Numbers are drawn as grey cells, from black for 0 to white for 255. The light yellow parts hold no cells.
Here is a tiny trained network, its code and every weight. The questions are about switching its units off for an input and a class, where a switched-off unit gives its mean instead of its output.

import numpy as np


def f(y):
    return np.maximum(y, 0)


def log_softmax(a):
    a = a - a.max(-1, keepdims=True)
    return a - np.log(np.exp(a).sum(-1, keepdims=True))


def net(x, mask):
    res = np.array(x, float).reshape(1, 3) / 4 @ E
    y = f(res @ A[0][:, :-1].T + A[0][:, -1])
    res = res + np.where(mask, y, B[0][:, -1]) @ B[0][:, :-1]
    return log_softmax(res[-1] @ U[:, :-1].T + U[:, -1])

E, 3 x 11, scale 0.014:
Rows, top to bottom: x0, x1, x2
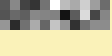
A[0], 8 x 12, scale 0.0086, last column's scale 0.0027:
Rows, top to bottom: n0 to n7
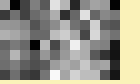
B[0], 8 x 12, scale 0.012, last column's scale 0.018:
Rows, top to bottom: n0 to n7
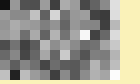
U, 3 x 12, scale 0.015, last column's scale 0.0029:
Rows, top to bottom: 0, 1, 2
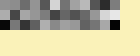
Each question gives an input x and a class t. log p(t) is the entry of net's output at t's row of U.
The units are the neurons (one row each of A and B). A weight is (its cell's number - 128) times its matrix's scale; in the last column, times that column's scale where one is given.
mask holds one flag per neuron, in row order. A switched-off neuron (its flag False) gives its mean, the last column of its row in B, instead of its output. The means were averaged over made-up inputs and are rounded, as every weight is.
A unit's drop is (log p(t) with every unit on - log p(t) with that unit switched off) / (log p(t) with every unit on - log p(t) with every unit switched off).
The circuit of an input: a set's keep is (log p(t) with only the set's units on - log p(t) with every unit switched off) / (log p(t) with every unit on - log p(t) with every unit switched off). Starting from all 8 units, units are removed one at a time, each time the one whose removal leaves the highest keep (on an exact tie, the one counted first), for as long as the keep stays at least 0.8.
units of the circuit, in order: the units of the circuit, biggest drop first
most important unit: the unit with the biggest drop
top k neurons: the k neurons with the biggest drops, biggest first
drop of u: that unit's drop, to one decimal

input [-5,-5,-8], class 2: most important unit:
n7
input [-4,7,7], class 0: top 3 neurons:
[n1, n4, n5]
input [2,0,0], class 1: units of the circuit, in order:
[n3, n1, n0]
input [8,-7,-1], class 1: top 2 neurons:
[n7, n1]
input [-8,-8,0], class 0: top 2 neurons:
[n7, n3]
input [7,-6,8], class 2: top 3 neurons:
[n0, n1, n3]
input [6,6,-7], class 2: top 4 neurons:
[n4, n5, n3, n2]
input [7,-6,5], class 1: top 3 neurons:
[n7, n1, n6]
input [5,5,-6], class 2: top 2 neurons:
[n4, n5]
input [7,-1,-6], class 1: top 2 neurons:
[n7, n0]
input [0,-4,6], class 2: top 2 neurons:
[n0, n1]
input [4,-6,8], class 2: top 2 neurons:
[n0, n1]
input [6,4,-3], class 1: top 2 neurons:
[n7, n3]
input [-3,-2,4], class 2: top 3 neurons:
[n7, n1, n6]
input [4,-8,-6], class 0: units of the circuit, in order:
[n3]
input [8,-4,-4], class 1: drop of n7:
1.5
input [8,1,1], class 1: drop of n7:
1.4
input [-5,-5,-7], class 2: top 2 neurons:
[n7, n1]
